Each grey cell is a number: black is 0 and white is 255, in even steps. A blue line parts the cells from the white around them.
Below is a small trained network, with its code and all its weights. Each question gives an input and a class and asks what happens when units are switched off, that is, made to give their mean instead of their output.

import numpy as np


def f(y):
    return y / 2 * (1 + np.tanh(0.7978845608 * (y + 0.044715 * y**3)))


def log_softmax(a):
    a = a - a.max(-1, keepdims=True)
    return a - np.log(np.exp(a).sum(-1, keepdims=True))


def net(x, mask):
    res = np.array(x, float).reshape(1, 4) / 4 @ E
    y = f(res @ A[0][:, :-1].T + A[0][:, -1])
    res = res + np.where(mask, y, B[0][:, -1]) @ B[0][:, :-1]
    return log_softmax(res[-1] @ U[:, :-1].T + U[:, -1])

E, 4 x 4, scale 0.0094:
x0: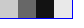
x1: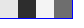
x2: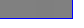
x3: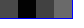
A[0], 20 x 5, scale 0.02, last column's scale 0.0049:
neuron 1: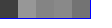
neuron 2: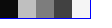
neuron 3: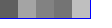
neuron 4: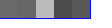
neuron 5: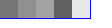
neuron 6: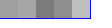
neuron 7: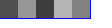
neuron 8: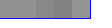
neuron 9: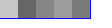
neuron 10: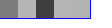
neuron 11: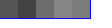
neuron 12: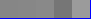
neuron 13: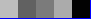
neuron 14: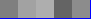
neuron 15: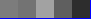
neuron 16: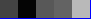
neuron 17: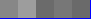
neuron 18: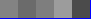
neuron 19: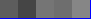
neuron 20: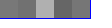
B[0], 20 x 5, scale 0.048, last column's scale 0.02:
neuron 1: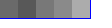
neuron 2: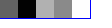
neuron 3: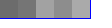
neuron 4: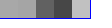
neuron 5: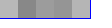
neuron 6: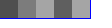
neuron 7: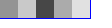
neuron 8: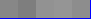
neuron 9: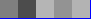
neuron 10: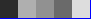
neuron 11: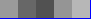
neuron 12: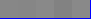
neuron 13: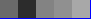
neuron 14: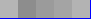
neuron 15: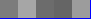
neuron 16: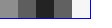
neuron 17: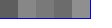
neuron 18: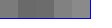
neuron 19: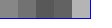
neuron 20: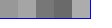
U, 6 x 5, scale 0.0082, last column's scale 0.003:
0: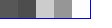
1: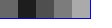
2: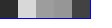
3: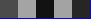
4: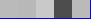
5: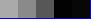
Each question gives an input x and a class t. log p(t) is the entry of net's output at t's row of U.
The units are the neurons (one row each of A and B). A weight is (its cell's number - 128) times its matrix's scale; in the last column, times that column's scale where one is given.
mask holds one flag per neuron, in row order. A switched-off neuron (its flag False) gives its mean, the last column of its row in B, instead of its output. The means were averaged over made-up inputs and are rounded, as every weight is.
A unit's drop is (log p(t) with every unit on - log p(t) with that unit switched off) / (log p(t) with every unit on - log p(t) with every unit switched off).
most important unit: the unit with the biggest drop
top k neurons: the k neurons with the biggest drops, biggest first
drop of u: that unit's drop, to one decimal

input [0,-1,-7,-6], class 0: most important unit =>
neuron 7
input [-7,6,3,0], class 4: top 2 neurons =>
neuron 16; neuron 14
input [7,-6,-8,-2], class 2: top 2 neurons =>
neuron 10; neuron 16
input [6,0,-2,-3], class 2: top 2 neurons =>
neuron 2; neuron 10
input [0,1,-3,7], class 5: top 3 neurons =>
neuron 2; neuron 7; neuron 13
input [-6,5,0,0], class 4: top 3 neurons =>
neuron 16; neuron 14; neuron 5
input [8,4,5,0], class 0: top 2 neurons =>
neuron 16; neuron 9
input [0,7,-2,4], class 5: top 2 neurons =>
neuron 2; neuron 4
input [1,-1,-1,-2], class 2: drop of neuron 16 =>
0.2
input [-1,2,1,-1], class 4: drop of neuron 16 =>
0.3
